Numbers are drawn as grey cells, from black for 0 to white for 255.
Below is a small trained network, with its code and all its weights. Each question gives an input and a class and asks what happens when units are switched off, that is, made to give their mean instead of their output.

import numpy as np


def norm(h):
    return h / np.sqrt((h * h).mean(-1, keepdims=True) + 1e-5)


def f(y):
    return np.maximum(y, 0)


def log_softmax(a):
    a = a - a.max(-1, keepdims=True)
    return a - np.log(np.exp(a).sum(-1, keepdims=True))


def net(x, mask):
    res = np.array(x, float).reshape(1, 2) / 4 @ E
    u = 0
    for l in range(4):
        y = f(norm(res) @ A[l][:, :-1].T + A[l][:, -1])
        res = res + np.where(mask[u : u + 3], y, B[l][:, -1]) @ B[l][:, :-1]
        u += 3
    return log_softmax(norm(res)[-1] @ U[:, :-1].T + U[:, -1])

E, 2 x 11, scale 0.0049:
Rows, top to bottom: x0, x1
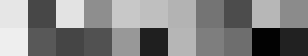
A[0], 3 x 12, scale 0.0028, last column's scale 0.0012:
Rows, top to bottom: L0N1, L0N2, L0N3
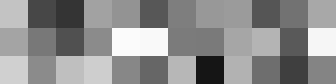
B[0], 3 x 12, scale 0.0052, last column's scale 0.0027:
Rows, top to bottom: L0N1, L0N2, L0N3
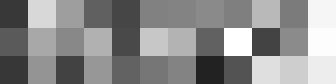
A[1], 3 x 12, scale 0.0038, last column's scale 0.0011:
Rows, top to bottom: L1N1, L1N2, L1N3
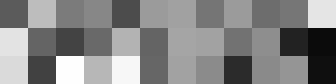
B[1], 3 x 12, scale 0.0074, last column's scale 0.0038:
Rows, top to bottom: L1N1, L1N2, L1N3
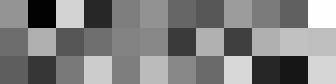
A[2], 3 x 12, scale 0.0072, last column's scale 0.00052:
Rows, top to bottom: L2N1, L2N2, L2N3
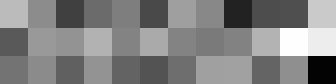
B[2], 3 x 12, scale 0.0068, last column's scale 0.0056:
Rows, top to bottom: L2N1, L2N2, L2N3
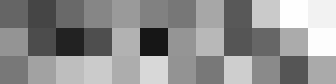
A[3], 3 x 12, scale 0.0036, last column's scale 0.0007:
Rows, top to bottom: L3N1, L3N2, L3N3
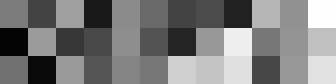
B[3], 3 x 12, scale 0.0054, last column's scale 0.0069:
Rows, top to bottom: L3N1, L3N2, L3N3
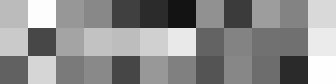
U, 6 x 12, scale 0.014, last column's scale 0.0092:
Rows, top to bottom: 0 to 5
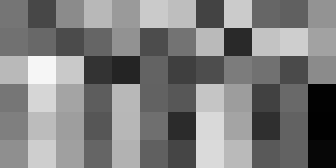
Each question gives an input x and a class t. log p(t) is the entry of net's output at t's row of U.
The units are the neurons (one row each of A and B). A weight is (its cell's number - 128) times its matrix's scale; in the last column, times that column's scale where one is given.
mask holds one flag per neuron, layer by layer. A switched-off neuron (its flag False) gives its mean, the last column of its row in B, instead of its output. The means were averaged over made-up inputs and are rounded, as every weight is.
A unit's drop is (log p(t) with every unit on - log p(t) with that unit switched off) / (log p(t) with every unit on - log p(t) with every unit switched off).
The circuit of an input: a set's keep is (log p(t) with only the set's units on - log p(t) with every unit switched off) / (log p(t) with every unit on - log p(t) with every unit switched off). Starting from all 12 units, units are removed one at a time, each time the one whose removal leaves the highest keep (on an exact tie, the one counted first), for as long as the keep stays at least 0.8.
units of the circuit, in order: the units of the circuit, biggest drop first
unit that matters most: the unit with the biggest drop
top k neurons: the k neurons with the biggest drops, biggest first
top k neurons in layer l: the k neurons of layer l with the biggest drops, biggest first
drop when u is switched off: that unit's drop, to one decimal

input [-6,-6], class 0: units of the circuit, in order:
L3N2
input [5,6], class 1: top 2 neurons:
L1N2, L2N1
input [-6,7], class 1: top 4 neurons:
L2N1, L0N2, L1N3, L1N2
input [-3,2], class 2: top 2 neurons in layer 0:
L0N1, L0N2
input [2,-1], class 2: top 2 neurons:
L0N2, L1N3
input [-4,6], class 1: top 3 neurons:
L2N1, L0N2, L1N3
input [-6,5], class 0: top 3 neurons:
L2N3, L2N2, L3N2
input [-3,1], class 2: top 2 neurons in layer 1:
L1N1, L1N3
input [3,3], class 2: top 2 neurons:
L0N1, L0N3
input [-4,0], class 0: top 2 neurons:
L3N2, L3N1
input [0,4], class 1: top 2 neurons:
L0N2, L2N1
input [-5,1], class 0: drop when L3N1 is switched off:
0.1
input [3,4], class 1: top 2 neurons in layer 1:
L1N1, L1N2
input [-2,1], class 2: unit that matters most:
L1N1
